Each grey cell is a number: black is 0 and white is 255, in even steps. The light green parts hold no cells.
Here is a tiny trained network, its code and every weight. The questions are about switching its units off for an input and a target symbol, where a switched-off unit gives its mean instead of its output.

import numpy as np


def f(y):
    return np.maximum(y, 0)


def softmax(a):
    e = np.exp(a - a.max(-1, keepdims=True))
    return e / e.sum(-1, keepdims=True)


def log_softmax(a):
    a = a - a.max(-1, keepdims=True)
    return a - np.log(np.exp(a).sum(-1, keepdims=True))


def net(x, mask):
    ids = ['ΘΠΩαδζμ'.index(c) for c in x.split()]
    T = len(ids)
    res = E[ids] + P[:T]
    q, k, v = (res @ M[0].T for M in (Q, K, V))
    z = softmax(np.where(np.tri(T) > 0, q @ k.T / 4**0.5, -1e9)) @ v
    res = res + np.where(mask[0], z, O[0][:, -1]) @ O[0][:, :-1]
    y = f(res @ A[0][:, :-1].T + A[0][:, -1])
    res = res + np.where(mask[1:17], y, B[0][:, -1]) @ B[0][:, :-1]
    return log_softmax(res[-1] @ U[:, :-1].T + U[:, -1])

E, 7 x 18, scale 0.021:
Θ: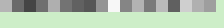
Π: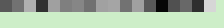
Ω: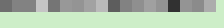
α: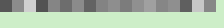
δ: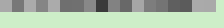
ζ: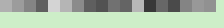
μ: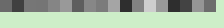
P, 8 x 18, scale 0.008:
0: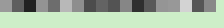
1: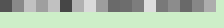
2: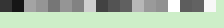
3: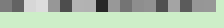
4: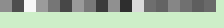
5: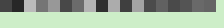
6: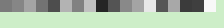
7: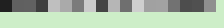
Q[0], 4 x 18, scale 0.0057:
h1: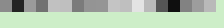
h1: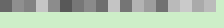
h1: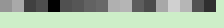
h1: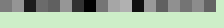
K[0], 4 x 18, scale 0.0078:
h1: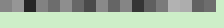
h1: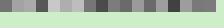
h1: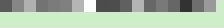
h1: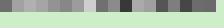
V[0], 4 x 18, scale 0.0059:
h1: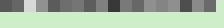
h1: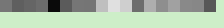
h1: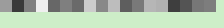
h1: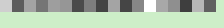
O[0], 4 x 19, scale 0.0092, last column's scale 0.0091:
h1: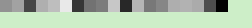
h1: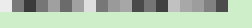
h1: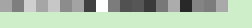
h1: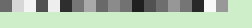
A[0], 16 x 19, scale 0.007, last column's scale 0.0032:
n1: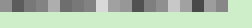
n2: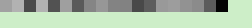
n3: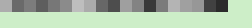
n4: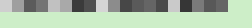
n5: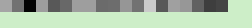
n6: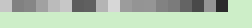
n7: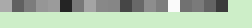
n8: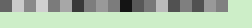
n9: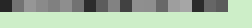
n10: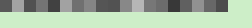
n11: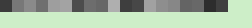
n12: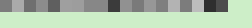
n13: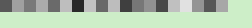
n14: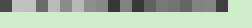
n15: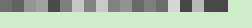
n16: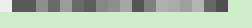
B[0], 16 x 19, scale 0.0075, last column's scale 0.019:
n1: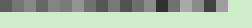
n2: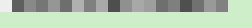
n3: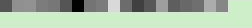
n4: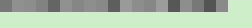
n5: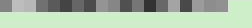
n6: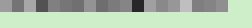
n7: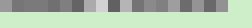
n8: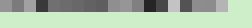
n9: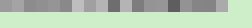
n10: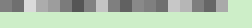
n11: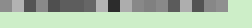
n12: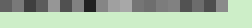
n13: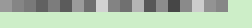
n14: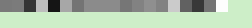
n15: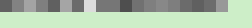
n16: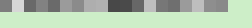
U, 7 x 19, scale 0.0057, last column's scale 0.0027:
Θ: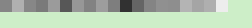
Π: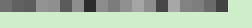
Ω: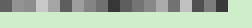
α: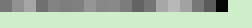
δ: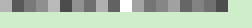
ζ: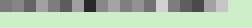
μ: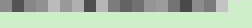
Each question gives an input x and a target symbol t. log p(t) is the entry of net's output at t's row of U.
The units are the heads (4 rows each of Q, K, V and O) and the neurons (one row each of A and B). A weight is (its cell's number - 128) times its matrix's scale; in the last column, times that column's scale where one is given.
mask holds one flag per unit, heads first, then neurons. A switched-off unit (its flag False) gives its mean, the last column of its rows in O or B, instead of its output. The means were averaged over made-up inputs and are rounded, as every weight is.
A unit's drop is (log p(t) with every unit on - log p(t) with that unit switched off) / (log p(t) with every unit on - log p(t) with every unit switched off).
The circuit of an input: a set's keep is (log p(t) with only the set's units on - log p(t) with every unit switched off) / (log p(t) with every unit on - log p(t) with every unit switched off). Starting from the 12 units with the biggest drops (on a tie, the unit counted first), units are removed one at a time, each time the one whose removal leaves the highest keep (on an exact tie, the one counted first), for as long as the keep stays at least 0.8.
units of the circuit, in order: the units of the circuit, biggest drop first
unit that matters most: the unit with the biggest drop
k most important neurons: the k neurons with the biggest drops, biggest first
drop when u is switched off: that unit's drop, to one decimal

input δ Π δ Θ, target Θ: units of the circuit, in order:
[n14 h1]
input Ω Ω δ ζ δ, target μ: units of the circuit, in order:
[h1 n14]
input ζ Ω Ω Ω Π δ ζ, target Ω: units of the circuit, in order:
[h1 n10]
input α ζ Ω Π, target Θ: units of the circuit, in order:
[h1 n14]
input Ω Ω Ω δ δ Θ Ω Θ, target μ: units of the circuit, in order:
[h1 n14]
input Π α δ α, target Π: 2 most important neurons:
[n12 n10]
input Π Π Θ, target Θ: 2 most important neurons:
[n16 n14]
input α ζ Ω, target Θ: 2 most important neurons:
[n13 n14]
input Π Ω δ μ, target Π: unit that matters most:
h1
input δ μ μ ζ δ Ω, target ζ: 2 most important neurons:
[n8 n14]
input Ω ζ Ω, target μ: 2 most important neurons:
[n14 n15]
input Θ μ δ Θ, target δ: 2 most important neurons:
[n7 n14]
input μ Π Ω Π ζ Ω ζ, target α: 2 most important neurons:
[n6 n14]
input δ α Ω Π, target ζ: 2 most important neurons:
[n14 n10]
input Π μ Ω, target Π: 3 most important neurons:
[n12 n10 n5]
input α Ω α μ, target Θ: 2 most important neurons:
[n13 n14]
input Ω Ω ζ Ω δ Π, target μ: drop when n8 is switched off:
0.1
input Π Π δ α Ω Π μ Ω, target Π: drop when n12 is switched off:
0.2
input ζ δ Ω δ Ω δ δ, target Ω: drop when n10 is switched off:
0.4
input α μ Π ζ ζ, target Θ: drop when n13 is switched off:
0.2
